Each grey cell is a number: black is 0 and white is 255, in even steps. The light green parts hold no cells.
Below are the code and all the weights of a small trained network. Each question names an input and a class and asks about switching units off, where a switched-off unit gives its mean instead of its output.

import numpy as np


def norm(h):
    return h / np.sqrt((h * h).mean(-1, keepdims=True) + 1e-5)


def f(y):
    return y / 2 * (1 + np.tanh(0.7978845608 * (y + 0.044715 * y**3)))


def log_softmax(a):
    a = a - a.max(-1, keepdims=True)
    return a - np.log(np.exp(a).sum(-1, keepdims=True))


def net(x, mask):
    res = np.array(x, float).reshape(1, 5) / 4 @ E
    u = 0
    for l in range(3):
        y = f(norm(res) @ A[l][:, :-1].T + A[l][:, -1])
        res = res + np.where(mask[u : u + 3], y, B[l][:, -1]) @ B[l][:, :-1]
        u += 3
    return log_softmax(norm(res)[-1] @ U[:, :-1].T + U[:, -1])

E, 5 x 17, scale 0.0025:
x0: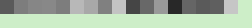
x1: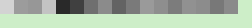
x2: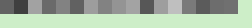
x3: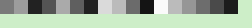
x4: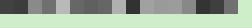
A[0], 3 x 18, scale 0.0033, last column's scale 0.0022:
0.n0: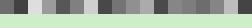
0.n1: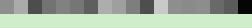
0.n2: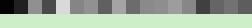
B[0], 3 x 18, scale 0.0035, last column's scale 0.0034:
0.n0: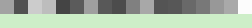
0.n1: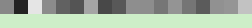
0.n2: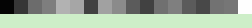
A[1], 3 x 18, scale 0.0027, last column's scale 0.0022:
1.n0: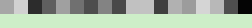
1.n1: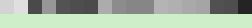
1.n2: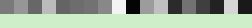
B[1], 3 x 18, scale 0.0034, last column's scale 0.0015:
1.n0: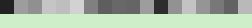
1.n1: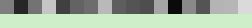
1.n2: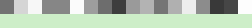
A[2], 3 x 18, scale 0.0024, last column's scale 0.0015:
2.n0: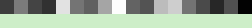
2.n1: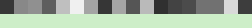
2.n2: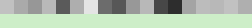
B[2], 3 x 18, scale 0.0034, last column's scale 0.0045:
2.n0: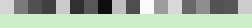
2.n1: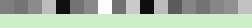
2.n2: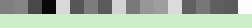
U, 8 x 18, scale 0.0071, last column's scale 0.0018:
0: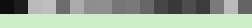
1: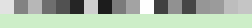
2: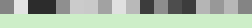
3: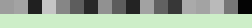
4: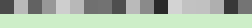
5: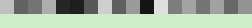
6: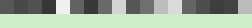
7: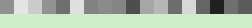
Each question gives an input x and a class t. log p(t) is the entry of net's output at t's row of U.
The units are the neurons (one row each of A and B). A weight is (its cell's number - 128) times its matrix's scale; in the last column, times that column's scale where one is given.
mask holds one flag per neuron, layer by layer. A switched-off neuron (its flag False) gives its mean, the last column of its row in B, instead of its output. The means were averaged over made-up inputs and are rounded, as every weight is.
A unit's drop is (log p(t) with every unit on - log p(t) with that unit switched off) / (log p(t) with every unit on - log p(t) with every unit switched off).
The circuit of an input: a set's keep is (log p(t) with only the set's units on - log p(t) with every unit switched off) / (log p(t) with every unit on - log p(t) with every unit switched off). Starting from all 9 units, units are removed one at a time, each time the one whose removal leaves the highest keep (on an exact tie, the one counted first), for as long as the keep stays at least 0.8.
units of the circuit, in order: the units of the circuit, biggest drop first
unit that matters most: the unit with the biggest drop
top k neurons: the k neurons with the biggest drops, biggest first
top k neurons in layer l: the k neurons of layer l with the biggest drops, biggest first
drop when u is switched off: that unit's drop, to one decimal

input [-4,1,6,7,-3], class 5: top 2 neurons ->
0.n2, 2.n2
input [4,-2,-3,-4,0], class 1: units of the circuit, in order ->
0.n2
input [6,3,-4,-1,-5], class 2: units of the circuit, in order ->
2.n2, 2.n0
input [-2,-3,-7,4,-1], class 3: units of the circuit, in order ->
0.n2, 1.n1
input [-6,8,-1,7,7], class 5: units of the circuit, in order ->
1.n1, 2.n2
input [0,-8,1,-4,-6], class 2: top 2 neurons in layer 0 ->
0.n1, 0.n2
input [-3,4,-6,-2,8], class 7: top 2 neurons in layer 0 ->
0.n1, 0.n0
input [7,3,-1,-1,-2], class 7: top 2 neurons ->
1.n2, 0.n1
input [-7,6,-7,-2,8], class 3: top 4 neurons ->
0.n1, 0.n0, 1.n1, 2.n0
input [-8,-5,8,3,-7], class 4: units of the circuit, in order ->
1.n0, 2.n2, 2.n1
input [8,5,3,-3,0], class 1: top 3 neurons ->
0.n0, 0.n2, 2.n2
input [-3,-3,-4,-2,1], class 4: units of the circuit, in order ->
0.n2, 1.n0, 0.n1
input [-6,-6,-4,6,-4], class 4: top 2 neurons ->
1.n0, 0.n2
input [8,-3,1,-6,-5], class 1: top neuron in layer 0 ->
0.n0
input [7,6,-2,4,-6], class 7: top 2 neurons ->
1.n2, 2.n1
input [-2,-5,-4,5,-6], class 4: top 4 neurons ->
1.n0, 0.n1, 2.n1, 0.n2
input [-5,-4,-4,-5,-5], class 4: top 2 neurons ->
1.n0, 0.n1
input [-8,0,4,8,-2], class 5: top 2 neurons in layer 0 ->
0.n2, 0.n1
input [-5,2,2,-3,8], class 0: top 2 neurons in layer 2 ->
2.n2, 2.n0
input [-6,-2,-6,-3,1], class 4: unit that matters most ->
1.n0
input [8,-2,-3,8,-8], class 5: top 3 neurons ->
0.n2, 2.n2, 0.n1
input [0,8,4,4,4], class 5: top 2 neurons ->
0.n2, 2.n2
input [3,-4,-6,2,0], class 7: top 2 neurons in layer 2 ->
2.n2, 2.n1
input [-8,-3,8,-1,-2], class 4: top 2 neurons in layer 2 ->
2.n2, 2.n0
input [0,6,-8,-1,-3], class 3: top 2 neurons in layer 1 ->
1.n1, 1.n0
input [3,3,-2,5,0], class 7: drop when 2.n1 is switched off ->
0.3
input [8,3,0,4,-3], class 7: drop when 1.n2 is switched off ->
0.4
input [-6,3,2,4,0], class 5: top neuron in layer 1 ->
1.n1
